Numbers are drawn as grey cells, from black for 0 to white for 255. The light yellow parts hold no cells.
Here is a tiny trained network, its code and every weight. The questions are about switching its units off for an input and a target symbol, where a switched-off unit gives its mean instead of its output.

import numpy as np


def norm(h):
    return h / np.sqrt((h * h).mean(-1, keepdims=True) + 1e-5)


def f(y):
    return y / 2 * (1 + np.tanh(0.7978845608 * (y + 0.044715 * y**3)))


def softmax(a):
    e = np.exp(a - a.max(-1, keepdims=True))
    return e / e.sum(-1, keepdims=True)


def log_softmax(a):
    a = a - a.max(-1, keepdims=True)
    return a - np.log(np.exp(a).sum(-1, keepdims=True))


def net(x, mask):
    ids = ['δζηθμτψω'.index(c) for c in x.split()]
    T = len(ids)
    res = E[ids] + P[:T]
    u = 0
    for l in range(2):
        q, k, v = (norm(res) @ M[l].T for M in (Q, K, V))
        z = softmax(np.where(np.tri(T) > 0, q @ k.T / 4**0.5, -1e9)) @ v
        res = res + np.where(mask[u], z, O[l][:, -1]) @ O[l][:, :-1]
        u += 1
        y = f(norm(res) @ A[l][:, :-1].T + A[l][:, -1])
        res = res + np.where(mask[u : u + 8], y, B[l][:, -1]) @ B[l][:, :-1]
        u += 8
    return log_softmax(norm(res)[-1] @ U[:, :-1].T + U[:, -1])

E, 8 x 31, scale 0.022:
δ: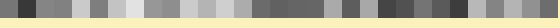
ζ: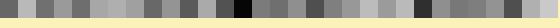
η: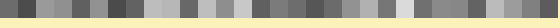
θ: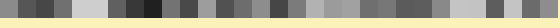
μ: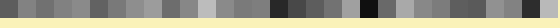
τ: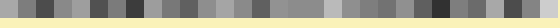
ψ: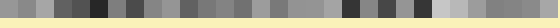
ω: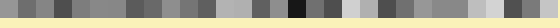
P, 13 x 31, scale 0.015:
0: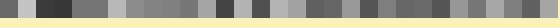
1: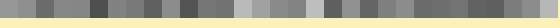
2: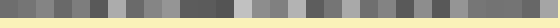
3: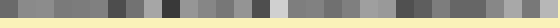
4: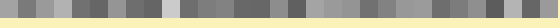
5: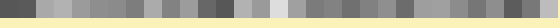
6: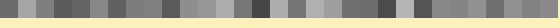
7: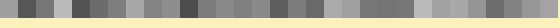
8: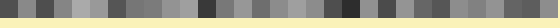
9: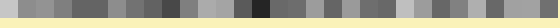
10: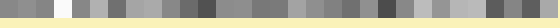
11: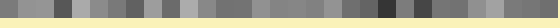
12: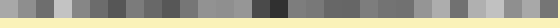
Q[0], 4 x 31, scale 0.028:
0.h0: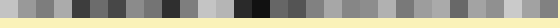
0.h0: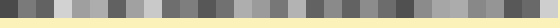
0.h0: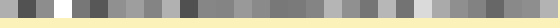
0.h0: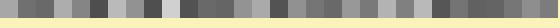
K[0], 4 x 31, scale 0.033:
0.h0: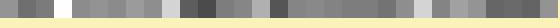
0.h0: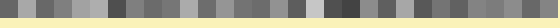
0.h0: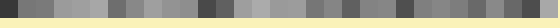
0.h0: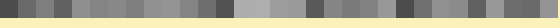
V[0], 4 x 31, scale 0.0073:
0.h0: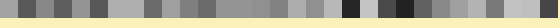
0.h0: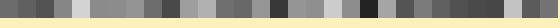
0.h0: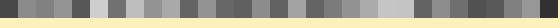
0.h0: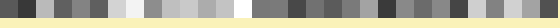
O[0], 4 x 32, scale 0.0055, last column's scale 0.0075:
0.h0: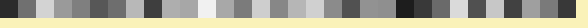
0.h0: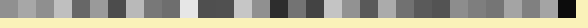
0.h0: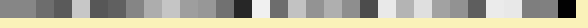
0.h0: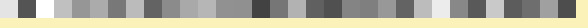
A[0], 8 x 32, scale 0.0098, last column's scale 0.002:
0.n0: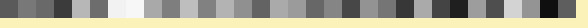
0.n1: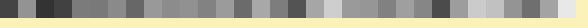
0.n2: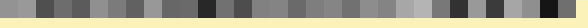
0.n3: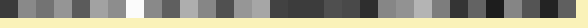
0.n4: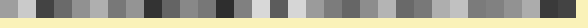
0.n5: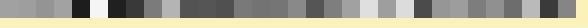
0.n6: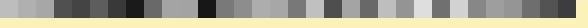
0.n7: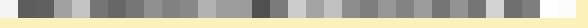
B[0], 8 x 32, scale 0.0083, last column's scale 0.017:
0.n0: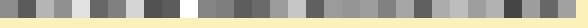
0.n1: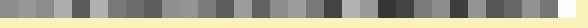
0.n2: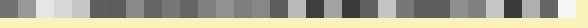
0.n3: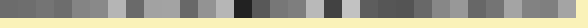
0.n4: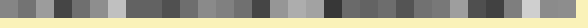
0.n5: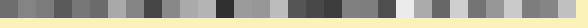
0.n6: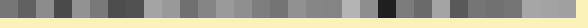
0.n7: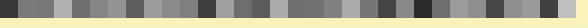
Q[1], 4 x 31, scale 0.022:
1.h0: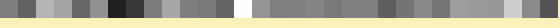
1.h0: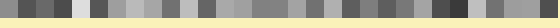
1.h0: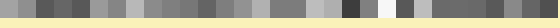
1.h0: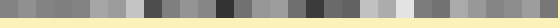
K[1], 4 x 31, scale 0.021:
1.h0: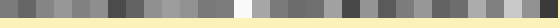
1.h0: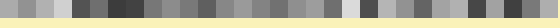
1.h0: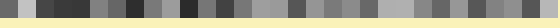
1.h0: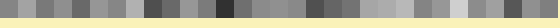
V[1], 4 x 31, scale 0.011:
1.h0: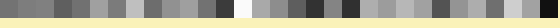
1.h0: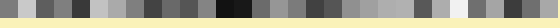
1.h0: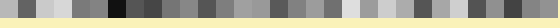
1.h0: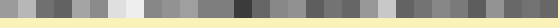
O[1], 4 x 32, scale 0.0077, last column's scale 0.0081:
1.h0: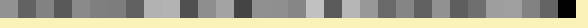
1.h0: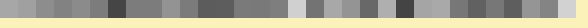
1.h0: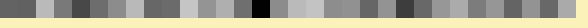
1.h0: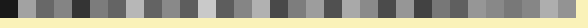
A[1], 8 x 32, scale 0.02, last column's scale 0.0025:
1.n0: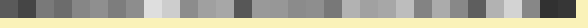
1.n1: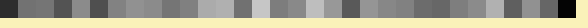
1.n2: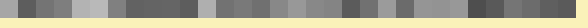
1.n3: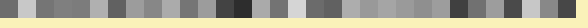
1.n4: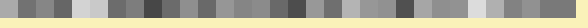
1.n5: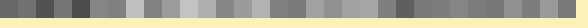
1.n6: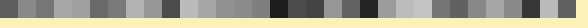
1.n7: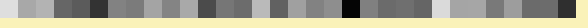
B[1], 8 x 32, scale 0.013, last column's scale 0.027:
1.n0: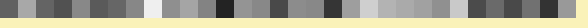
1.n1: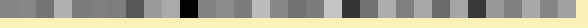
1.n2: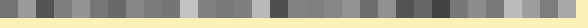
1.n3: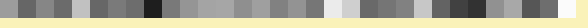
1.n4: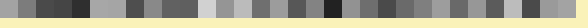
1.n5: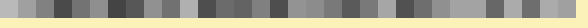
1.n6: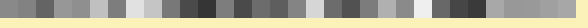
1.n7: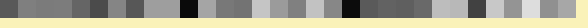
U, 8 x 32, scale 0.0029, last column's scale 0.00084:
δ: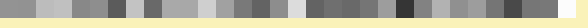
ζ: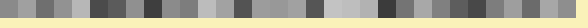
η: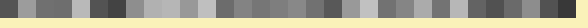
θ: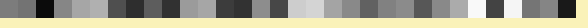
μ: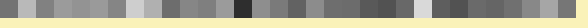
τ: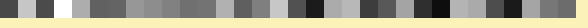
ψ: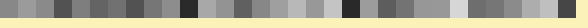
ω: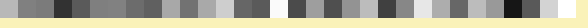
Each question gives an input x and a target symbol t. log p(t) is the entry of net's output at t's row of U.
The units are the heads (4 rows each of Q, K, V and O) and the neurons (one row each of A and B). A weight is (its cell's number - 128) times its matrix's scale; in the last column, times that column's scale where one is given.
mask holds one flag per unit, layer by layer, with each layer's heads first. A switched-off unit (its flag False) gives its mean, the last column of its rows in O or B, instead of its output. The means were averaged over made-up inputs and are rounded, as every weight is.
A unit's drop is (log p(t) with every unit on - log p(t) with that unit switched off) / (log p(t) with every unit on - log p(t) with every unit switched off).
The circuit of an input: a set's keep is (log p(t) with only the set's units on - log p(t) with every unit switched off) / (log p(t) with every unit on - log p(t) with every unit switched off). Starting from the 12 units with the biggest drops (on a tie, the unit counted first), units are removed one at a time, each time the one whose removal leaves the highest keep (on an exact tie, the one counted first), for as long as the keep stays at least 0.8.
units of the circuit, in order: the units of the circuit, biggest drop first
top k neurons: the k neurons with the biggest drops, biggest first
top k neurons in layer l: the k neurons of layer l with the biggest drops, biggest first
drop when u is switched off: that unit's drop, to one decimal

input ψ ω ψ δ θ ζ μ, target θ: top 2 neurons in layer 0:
[0.n0 0.n3]
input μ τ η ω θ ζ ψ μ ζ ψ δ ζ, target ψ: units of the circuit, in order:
[0.h0 1.n1 0.n1]
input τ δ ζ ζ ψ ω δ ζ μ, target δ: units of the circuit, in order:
[0.h0]
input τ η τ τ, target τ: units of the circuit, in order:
[0.n7 1.n3]
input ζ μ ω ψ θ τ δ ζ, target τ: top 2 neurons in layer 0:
[0.n0 0.n5]
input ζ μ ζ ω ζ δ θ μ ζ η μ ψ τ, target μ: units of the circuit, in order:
[0.h0 1.n6]
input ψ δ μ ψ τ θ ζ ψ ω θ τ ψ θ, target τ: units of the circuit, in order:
[0.h0 0.n2 1.n3]
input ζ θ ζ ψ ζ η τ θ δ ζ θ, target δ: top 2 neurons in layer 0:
[0.n0 0.n7]
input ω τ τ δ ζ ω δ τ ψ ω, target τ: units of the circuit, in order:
[0.h0 1.n3]
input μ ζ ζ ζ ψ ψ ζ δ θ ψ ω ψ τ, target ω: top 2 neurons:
[0.n2 1.n2]
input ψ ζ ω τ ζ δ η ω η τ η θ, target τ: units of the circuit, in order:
[0.h0 1.n3 0.n2]
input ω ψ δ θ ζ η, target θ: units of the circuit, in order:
[0.h0 1.n5 0.n2]
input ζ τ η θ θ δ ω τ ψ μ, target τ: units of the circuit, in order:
[0.h0 1.n3]
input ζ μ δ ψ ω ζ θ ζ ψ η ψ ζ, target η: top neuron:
[1.n0]
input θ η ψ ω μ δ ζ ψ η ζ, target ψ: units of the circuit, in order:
[0.h0 1.n1]
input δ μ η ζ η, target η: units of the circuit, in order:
[1.n0 0.h0]
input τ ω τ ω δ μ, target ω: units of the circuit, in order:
[0.h0 0.n2]
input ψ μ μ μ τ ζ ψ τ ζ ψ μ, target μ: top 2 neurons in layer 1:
[1.n6 1.n3]
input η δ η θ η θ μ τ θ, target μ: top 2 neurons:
[1.n6 0.n0]
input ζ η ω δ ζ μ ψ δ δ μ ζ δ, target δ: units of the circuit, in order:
[0.n0]
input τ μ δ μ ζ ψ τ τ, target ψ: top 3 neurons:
[0.n0 1.n1 0.n2]
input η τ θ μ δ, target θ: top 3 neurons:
[1.n5 0.n2 0.n0]
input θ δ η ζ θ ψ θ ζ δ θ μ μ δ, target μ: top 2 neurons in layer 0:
[0.n5 0.n1]
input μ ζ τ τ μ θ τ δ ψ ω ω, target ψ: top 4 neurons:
[0.n0 1.n1 0.n1 1.n5]
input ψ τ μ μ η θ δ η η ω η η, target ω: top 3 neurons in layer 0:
[0.n0 0.n7 0.n2]
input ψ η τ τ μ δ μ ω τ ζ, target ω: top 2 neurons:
[0.n0 0.n2]
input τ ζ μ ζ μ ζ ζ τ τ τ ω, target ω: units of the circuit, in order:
[1.n4]
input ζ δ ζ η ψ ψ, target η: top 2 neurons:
[1.n0 0.n7]
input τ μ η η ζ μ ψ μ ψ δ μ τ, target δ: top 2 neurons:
[0.n0 0.n2]
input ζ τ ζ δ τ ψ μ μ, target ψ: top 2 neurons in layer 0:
[0.n0 0.n2]
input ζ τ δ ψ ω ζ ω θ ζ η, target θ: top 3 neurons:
[1.n5 0.n0 0.n2]
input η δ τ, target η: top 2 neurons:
[1.n0 0.n1]
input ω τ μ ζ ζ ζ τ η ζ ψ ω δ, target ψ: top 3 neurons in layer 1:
[1.n1 1.n5 1.n3]
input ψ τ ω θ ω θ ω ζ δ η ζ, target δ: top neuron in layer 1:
[1.n5]
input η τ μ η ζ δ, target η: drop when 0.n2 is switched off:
0.1
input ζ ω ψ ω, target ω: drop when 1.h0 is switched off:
-0.1
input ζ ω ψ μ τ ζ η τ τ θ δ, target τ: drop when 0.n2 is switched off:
0.2
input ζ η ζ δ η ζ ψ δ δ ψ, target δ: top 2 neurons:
[0.n0 0.n7]
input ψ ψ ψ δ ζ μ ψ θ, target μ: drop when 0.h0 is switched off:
1.3
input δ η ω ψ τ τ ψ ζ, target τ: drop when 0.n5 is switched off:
0.2
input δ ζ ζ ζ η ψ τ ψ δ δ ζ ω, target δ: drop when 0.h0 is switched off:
0.8
